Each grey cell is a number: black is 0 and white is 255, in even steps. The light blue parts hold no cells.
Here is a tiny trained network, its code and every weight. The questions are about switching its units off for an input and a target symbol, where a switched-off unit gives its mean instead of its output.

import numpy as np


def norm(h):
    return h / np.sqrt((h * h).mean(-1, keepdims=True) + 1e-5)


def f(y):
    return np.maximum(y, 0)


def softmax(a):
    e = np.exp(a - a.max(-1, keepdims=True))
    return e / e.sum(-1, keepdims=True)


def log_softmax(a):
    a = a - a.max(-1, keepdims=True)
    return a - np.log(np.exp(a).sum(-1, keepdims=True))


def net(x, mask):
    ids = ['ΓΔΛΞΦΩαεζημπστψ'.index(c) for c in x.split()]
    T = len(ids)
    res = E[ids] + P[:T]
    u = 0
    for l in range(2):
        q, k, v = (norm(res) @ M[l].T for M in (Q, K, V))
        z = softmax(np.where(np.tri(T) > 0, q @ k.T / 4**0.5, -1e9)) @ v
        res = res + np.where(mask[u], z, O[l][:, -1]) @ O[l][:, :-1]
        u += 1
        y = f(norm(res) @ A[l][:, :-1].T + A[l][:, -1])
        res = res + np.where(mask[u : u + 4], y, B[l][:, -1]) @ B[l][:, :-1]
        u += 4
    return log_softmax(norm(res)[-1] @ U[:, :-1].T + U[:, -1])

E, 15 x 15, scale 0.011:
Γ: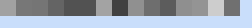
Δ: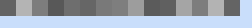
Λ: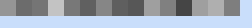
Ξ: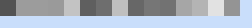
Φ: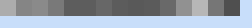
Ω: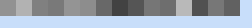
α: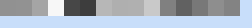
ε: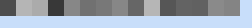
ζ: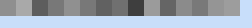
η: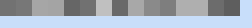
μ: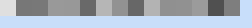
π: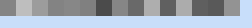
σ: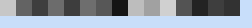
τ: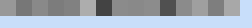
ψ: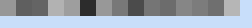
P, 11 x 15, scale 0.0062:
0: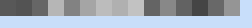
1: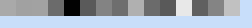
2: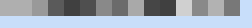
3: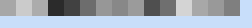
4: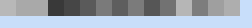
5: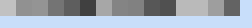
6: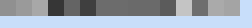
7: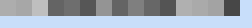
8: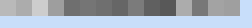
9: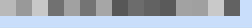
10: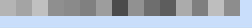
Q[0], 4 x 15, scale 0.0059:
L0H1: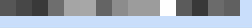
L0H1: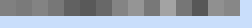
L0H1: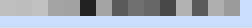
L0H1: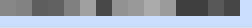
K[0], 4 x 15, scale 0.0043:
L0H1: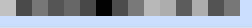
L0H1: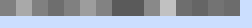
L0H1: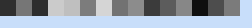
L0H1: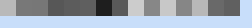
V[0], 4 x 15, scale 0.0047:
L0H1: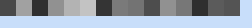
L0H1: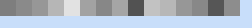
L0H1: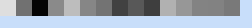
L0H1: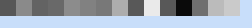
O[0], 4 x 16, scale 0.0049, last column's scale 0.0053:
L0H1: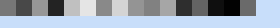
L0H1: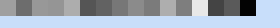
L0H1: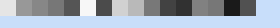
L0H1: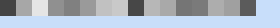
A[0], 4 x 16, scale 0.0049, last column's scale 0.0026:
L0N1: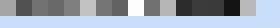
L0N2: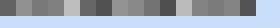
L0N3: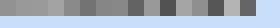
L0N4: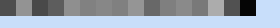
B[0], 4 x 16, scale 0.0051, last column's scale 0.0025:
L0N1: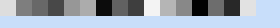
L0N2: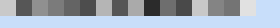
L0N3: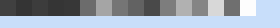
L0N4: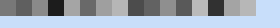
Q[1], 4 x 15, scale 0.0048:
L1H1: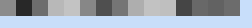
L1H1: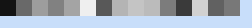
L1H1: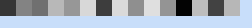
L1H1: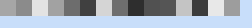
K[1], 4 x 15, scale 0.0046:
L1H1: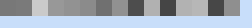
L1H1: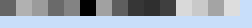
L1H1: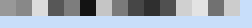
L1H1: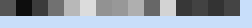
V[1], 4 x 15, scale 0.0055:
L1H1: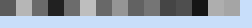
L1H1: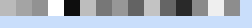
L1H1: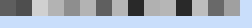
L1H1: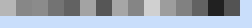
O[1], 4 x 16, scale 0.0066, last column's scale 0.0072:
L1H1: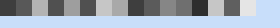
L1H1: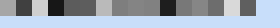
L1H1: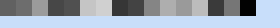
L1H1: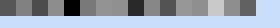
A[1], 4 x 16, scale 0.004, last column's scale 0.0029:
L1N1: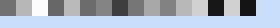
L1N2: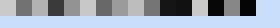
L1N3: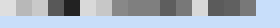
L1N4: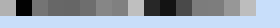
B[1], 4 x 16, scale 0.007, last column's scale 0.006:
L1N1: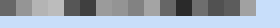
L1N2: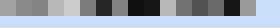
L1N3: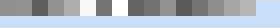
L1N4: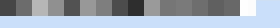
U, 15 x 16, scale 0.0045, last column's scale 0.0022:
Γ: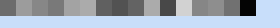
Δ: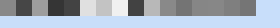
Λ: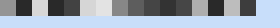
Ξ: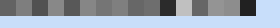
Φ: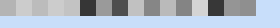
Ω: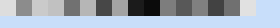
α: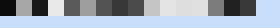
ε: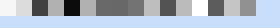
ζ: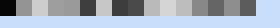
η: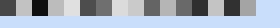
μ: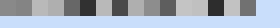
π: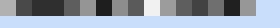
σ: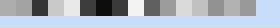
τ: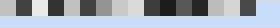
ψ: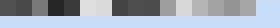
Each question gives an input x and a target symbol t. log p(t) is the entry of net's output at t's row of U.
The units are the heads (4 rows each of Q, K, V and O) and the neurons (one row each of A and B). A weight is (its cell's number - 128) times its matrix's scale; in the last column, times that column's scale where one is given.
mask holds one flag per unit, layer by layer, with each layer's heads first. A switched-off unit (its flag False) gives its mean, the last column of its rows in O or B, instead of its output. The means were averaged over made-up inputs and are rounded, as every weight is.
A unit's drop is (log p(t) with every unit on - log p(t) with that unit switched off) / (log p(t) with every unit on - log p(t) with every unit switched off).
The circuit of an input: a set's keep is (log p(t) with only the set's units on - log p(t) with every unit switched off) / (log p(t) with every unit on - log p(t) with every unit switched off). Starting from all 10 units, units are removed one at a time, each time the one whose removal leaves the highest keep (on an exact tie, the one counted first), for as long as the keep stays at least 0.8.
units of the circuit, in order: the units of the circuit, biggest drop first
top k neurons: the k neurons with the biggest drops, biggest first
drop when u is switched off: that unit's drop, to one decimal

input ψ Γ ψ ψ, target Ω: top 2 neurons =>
[L1N2 L1N3]
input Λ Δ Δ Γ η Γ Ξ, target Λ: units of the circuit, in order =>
[L1H1 L0H1]
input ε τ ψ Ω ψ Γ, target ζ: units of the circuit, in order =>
[L0H1]
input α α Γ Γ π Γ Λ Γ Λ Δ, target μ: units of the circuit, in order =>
[L0H1 L1H1]
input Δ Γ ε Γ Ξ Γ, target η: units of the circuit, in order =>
[L1H1 L0N4]
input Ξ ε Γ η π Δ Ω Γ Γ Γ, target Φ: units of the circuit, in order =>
[L1H1 L0H1]
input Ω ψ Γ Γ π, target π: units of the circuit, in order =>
[L0H1 L0N1]
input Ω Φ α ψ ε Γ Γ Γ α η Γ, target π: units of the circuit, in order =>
[L0H1 L0N1]
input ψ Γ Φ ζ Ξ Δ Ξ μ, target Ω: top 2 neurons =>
[L1N2 L1N3]
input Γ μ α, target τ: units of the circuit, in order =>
[L1H1 L0H1]
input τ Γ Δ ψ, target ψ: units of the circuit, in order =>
[L0H1 L1H1]
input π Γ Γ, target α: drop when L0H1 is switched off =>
1.3
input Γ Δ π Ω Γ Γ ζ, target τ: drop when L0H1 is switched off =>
0.2
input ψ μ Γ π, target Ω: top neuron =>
[L1N2]
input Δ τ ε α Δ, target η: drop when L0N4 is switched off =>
0.1
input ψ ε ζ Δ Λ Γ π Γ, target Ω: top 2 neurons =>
[L1N2 L1N3]
